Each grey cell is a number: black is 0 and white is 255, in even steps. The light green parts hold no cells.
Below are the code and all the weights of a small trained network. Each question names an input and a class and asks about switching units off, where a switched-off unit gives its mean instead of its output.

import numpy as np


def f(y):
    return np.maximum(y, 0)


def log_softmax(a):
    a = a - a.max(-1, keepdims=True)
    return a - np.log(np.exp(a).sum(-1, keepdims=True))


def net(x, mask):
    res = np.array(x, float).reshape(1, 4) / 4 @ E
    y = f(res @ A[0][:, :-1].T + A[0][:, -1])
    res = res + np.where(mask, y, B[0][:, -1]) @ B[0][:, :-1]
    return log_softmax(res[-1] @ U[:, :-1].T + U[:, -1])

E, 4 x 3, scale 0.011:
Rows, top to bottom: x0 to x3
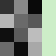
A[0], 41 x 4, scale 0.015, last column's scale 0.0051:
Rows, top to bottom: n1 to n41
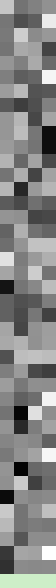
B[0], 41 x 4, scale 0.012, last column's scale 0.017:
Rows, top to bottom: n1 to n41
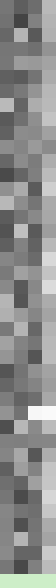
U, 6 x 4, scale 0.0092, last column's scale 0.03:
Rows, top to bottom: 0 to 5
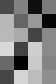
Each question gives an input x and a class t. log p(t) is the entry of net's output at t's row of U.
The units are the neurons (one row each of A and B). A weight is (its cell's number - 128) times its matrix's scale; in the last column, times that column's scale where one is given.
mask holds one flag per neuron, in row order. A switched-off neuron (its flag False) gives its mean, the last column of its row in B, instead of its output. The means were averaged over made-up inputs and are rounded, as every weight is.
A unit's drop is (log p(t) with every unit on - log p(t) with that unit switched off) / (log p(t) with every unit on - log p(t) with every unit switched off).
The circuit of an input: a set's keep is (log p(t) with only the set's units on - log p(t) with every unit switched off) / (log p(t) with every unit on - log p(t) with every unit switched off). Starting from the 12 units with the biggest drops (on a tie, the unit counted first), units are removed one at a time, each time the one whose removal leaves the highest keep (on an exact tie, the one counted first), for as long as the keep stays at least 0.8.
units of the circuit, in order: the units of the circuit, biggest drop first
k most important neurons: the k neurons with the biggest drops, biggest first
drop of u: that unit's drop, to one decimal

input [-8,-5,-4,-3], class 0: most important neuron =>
n30
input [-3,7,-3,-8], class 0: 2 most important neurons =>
n30, n3
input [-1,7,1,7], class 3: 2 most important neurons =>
n30, n8
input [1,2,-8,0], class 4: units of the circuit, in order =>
n35, n9
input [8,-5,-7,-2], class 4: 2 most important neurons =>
n35, n14
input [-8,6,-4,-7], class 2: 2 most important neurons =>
n25, n30
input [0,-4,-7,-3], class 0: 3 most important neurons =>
n30, n3, n8
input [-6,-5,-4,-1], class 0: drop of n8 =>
0.2
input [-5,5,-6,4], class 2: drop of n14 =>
0.1
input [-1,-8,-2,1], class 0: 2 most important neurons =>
n30, n8
